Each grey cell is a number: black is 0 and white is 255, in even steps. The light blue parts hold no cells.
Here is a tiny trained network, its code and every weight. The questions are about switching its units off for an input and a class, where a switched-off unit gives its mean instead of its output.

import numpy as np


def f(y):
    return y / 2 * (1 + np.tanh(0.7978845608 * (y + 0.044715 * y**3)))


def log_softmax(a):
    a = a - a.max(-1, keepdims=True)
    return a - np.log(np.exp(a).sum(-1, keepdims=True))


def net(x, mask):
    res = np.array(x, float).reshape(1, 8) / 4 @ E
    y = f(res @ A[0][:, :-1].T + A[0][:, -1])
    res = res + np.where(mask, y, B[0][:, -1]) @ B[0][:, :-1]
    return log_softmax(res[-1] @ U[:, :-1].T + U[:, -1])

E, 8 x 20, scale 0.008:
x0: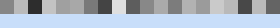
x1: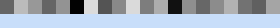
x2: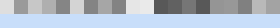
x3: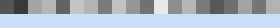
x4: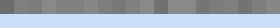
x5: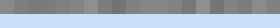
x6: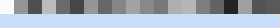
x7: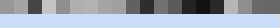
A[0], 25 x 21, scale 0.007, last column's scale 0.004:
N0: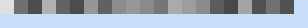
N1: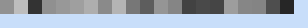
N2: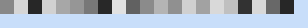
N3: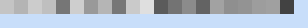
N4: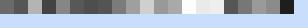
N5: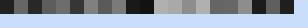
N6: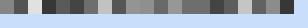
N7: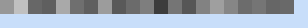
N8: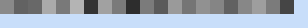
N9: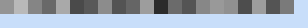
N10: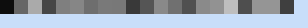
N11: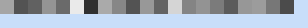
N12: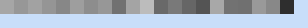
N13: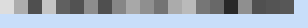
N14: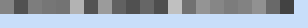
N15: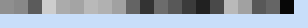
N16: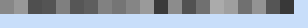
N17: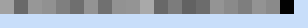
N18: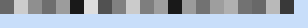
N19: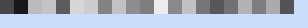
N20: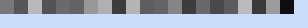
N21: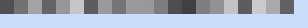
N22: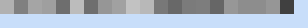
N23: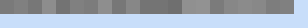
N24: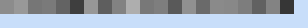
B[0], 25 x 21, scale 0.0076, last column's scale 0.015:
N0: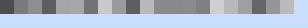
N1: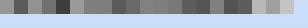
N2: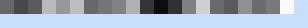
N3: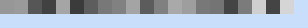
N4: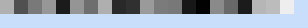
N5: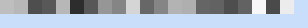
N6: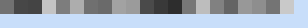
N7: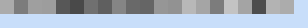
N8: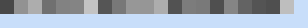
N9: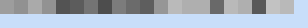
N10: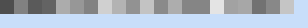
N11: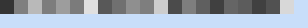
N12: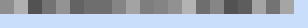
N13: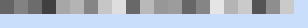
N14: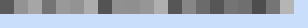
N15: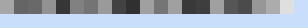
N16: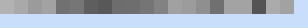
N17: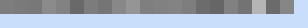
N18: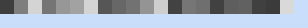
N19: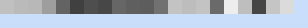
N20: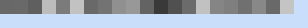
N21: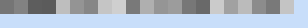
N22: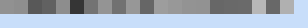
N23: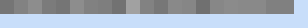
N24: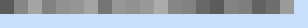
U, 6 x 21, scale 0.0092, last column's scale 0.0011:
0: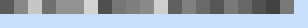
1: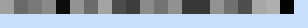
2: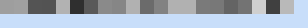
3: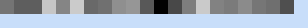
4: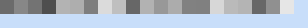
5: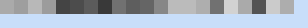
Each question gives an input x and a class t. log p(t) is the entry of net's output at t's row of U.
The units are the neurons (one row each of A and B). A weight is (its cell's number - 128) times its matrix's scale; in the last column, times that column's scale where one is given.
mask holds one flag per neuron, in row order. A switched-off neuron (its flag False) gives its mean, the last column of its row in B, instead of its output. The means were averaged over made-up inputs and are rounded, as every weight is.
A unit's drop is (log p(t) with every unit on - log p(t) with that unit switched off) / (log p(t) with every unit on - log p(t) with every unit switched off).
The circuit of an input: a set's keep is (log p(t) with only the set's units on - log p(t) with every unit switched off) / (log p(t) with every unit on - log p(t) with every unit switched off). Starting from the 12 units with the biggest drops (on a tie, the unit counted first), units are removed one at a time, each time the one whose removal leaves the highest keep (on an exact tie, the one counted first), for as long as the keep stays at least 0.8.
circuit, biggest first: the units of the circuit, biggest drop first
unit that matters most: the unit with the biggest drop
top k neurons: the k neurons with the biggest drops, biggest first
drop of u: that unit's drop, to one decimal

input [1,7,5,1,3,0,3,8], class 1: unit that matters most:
N15
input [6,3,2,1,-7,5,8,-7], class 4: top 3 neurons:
(N13 N0 N15)
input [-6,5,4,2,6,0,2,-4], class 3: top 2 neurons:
(N6 N20)
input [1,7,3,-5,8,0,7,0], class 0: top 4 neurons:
(N18 N10 N21 N24)
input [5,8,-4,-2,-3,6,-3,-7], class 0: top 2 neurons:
(N18 N15)
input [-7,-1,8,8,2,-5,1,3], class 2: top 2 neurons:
(N3 N22)
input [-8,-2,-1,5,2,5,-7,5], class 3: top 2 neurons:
(N20 N6)
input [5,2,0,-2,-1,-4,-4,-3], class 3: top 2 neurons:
(N2 N13)
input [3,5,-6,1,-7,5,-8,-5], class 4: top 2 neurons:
(N10 N3)
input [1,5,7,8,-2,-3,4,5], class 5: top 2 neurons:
(N19 N5)
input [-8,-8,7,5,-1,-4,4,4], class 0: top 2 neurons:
(N11 N2)
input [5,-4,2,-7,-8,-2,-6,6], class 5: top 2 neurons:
(N9 N4)
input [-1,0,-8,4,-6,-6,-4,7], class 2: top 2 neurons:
(N5 N4)
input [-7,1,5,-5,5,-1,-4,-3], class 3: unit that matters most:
N6
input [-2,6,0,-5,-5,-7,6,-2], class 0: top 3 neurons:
(N18 N10 N21)
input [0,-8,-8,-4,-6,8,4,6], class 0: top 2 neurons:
(N11 N8)
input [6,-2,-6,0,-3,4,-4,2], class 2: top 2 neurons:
(N5 N6)
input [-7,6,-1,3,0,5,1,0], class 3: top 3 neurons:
(N20 N6 N11)
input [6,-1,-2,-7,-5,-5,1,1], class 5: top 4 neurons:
(N9 N7 N16 N6)
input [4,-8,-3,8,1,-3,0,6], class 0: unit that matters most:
N11
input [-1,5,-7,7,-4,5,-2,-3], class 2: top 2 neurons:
(N5 N9)
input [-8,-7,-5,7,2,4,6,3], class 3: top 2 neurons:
(N6 N20)
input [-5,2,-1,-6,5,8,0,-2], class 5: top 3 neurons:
(N2 N9 N7)
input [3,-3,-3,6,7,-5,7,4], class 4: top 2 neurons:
(N13 N0)
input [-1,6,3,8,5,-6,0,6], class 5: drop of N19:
1.9
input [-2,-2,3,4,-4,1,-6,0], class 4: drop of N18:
0.0
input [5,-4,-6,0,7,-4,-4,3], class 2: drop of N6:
0.1
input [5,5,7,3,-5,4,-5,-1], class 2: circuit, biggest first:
(N3)
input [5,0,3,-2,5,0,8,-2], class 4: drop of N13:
1.1
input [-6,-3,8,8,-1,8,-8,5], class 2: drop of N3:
0.8
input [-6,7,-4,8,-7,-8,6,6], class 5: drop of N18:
-0.1
